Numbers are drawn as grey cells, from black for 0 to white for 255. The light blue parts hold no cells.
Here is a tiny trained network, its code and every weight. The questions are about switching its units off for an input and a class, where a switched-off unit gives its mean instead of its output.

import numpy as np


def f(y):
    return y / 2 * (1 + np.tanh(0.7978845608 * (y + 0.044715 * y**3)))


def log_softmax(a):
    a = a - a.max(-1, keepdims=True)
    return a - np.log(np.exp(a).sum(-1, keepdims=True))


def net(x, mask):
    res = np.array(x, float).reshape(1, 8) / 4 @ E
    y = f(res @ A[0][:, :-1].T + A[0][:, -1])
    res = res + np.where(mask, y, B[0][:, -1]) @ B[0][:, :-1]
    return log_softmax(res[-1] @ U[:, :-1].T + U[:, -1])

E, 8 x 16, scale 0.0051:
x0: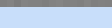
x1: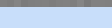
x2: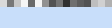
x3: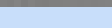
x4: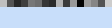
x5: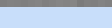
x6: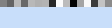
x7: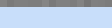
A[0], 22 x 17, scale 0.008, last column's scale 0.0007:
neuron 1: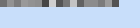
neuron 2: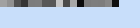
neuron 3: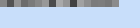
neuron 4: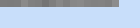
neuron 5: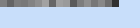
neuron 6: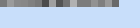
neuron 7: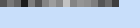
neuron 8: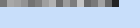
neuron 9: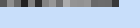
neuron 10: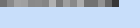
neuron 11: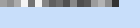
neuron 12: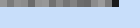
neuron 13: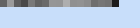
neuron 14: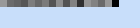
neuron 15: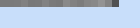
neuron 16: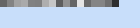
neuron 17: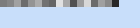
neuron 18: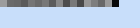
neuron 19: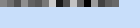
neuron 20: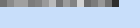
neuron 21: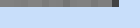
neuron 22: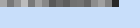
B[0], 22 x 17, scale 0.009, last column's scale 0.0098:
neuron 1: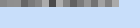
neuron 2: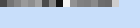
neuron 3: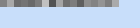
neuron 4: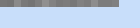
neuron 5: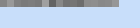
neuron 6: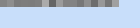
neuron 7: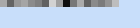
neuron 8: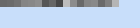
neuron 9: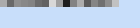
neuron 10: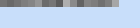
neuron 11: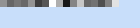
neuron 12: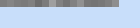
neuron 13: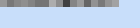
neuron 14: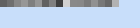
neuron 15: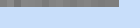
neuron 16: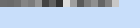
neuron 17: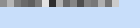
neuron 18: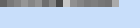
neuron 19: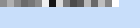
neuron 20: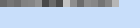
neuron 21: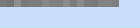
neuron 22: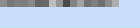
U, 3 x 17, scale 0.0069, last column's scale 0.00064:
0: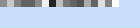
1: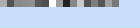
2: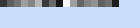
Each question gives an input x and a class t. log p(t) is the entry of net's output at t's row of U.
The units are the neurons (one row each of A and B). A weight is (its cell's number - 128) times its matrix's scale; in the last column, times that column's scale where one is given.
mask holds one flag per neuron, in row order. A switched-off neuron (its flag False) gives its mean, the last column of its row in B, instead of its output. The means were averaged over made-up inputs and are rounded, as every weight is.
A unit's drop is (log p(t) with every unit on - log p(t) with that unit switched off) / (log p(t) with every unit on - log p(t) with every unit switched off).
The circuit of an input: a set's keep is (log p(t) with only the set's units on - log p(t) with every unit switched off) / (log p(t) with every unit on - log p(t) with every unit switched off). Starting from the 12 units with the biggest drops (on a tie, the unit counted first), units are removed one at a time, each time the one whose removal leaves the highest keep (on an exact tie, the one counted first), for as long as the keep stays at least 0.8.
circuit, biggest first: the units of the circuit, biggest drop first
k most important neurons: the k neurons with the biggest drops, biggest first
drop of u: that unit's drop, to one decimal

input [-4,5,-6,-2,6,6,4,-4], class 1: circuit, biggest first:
(neuron 7)
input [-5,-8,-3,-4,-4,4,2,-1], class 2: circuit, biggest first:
(neuron 11; neuron 19)
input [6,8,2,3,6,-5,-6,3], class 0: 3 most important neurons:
(neuron 19; neuron 16; neuron 1)
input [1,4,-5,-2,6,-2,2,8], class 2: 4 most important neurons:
(neuron 2; neuron 11; neuron 14; neuron 18)
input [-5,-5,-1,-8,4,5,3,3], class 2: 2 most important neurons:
(neuron 19; neuron 2)
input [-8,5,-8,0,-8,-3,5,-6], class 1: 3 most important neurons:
(neuron 7; neuron 9; neuron 13)
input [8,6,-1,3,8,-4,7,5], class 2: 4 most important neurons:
(neuron 2; neuron 19; neuron 14; neuron 18)
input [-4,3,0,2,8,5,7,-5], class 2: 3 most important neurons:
(neuron 2; neuron 19; neuron 14)
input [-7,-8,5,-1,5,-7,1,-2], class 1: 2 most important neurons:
(neuron 11; neuron 16)
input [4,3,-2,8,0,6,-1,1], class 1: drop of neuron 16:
0.2
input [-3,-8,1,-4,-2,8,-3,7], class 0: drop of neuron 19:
0.1
